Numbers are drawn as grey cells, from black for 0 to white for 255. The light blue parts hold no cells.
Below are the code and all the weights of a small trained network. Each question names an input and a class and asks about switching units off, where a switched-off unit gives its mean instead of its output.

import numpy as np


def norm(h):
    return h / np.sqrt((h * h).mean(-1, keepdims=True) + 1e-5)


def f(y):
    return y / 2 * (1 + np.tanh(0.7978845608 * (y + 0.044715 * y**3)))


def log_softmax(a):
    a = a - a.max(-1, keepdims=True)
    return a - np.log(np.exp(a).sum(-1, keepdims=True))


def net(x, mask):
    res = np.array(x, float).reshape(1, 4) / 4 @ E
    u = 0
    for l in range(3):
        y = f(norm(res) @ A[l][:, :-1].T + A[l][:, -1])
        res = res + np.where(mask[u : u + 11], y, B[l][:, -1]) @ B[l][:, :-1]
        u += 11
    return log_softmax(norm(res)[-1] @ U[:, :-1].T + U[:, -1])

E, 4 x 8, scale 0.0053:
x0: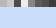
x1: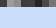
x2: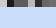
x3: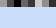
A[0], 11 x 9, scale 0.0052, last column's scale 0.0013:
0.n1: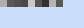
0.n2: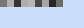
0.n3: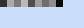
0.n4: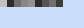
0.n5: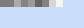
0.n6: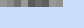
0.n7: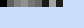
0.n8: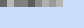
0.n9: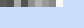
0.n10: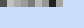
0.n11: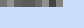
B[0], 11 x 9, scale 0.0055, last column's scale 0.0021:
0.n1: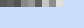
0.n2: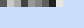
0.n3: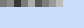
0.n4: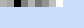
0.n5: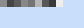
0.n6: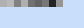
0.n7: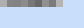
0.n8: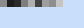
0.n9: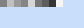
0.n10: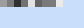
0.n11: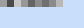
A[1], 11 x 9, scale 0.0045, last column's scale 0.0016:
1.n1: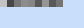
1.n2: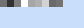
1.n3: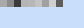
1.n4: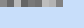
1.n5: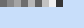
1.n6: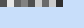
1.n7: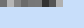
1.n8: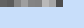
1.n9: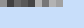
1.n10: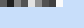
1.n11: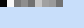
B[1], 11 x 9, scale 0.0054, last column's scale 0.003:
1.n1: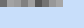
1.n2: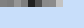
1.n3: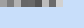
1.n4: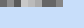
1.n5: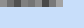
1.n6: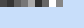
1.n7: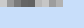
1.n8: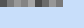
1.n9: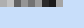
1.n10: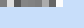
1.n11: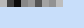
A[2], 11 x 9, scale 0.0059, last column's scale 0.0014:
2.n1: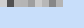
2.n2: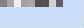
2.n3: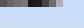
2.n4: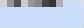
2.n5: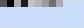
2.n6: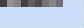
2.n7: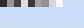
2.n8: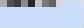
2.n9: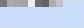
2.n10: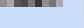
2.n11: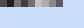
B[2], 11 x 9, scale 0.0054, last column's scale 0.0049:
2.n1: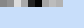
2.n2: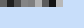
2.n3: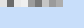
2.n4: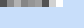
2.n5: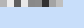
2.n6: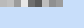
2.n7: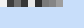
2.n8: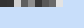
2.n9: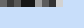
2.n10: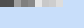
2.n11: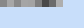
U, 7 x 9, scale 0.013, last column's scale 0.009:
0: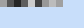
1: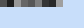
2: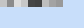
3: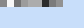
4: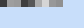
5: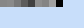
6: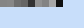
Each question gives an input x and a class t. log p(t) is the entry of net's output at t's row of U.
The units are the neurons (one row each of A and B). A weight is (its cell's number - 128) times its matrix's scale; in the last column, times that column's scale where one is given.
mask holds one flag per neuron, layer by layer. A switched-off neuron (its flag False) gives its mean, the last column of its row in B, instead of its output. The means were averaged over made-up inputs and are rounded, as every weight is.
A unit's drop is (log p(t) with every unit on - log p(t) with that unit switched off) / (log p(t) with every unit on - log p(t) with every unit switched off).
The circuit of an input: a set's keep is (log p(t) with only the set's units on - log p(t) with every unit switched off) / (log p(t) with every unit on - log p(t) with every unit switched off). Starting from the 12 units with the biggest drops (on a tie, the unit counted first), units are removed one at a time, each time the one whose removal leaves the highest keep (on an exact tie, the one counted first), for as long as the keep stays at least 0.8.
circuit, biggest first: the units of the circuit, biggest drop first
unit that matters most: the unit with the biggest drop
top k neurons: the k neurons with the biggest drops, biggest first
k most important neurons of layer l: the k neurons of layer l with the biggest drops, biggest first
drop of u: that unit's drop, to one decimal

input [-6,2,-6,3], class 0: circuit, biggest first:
(1.n11; 2.n7)
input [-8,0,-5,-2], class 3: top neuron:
(2.n5)
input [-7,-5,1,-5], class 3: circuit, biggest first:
(2.n5; 0.n5)
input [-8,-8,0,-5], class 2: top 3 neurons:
(2.n1; 0.n2; 1.n2)
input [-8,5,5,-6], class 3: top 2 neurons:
(2.n5; 0.n5)
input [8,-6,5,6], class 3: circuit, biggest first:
(0.n2; 2.n4)
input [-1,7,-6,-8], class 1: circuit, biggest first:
(2.n2; 2.n9)
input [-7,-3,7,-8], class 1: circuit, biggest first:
(2.n9; 2.n2)
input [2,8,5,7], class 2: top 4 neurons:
(2.n3; 0.n5; 2.n9; 2.n2)
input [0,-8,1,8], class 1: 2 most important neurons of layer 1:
(1.n9; 1.n7)
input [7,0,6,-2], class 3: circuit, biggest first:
(0.n2; 2.n4)
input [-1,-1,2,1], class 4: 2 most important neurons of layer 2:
(2.n10; 2.n7)
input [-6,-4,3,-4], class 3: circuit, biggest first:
(2.n5; 0.n5)
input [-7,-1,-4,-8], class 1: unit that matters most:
2.n9
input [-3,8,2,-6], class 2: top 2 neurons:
(2.n3; 2.n6)
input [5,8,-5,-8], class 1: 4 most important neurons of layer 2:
(2.n2; 2.n9; 2.n1; 2.n5)
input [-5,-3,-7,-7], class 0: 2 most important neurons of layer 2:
(2.n7; 2.n8)
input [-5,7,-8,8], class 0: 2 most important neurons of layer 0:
(0.n5; 0.n3)
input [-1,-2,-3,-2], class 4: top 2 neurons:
(1.n3; 0.n10)
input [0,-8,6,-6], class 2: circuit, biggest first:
(2.n1)
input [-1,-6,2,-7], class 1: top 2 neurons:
(2.n2; 2.n9)
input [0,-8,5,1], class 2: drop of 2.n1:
0.2
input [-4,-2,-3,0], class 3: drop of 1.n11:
-0.1
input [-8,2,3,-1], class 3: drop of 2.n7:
0.0
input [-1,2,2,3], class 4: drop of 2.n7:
0.1
